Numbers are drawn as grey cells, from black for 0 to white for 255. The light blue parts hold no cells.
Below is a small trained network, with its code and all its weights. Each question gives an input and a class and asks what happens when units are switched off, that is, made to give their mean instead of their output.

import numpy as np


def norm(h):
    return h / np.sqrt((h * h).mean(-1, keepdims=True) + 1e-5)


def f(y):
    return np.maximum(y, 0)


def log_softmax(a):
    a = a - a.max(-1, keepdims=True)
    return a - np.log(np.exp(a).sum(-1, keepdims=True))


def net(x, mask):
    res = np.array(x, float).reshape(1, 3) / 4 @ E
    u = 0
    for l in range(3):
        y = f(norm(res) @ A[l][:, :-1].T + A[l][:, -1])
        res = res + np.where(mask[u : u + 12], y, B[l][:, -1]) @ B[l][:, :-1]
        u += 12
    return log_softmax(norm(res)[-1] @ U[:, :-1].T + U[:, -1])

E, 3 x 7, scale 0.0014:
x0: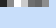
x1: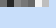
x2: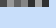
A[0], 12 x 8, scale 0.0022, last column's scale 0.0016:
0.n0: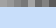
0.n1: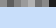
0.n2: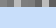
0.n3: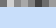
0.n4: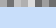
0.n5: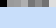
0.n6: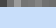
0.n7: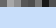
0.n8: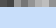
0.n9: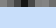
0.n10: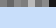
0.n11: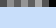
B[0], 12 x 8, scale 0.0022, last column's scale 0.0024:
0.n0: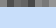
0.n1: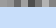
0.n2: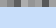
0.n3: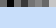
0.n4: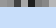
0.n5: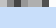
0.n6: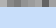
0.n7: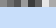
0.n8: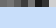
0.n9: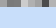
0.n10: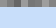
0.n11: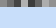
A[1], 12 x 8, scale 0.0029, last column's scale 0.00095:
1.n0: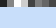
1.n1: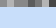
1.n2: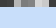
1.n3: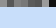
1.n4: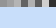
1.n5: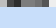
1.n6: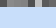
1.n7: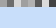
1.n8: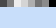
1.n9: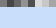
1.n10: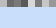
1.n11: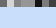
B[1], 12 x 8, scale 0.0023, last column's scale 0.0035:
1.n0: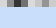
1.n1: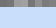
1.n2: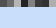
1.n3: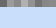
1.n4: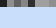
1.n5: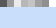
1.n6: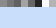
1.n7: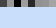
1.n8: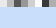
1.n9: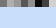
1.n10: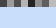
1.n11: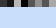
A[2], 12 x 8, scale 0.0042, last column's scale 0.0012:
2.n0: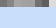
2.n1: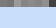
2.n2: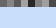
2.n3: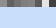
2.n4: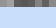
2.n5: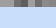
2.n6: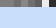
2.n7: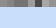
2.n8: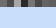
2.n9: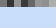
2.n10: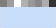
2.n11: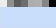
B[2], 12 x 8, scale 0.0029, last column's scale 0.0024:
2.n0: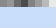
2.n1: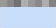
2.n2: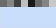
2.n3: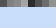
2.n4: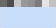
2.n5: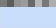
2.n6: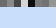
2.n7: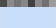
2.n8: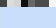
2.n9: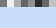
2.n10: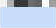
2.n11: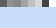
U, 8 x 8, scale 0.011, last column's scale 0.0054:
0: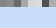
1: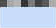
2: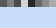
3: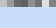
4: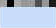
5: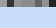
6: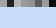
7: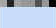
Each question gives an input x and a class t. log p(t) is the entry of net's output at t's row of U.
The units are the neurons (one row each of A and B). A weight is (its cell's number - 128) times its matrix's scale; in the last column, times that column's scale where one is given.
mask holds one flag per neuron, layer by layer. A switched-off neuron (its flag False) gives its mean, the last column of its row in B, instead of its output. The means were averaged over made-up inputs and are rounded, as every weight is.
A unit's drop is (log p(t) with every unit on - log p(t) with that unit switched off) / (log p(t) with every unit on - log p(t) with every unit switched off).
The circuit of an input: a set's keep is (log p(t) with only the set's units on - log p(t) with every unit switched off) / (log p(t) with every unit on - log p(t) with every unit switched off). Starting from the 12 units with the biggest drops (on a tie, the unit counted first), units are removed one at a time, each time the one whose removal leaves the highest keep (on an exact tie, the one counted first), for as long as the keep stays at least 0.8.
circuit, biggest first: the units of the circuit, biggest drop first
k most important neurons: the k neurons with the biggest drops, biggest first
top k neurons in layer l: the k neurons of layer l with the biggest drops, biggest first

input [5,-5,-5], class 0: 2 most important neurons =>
[1.n8; 0.n8]
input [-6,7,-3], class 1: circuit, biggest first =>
[1.n0; 1.n9; 2.n9]
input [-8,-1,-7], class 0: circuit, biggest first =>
[2.n11]
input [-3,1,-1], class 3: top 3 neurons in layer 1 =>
[1.n5; 1.n0; 1.n8]
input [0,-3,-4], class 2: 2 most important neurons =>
[0.n8; 0.n5]
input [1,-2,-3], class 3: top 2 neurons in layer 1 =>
[1.n5; 1.n6]
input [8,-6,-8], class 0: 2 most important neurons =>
[1.n8; 1.n5]
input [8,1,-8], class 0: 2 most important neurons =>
[1.n8; 1.n0]
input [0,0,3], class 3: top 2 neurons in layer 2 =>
[2.n10; 2.n0]
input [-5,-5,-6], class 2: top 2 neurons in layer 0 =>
[0.n5; 0.n8]
